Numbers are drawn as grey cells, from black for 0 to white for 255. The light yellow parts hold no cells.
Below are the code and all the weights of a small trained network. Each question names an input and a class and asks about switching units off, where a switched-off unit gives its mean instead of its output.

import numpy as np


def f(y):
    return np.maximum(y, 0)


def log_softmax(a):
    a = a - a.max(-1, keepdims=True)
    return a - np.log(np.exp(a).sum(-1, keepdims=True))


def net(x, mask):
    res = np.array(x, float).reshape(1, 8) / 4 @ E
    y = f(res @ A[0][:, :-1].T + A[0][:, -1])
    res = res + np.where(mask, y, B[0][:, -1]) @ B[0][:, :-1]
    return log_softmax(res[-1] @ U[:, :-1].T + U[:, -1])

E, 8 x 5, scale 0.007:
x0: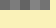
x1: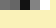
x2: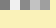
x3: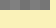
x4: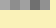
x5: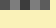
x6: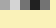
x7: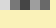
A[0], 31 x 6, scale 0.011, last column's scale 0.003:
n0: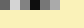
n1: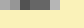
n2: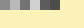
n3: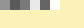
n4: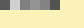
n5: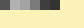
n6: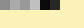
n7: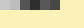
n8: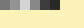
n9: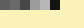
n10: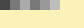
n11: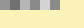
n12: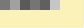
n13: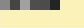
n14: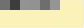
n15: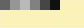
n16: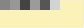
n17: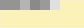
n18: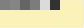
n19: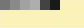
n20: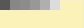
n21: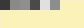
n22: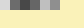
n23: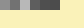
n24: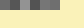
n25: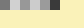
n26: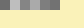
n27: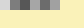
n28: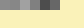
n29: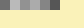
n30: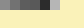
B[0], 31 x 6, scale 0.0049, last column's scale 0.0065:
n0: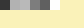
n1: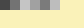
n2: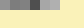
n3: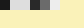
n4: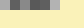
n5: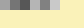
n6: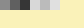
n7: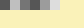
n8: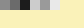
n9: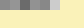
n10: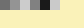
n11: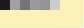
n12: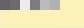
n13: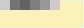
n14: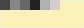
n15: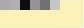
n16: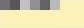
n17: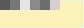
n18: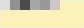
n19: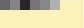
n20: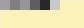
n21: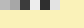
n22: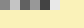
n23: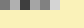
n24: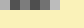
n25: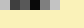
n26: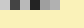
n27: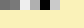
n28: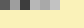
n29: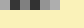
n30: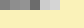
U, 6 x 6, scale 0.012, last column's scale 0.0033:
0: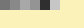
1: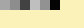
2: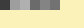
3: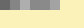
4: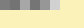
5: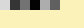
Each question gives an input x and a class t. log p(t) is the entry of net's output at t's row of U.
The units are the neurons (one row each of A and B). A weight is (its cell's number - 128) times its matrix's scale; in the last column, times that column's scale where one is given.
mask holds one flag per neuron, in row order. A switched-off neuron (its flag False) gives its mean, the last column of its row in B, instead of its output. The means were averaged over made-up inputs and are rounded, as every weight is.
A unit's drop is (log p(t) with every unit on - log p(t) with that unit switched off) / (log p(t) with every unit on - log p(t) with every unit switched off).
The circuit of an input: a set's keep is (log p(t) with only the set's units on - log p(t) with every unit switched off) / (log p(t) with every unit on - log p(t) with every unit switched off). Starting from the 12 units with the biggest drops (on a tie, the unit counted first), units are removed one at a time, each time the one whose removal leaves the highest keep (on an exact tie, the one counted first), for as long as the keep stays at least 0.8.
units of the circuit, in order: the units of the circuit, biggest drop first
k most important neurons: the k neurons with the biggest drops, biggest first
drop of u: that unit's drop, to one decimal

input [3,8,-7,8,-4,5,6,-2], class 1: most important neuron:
(n21)
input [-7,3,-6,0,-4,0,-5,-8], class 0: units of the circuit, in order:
(n21; n10)
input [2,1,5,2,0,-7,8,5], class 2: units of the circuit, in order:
(n7; n0)
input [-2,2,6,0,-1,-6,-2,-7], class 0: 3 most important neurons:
(n21; n10; n20)
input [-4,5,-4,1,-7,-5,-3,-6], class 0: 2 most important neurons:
(n21; n10)
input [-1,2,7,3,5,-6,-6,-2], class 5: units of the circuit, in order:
(n25; n29)
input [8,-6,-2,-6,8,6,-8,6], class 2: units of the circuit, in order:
(n3; n14)
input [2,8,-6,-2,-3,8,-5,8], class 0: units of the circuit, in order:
(n27; n3)
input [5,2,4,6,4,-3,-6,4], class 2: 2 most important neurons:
(n3; n21)
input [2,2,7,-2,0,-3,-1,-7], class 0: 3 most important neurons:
(n21; n10; n20)
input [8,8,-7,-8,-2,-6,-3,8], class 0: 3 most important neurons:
(n27; n22; n3)
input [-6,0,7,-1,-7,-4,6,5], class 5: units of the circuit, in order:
(n25; n26)
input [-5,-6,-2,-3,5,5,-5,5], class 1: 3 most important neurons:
(n6; n8; n0)
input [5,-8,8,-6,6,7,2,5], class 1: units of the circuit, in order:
(n6)
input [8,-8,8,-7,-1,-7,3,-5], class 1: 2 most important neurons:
(n8; n6)
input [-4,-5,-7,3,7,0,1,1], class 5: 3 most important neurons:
(n13; n21; n24)
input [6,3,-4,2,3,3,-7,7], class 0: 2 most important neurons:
(n27; n22)
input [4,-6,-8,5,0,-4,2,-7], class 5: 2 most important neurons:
(n13; n24)
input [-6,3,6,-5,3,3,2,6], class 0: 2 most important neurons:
(n27; n22)
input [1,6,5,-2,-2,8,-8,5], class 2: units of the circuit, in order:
(n3)
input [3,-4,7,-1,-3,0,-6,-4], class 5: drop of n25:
0.3
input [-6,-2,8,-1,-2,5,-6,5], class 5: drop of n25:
0.4
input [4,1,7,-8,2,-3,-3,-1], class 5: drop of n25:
0.4
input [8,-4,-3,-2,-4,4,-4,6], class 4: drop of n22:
0.2
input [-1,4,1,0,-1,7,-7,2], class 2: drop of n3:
0.6
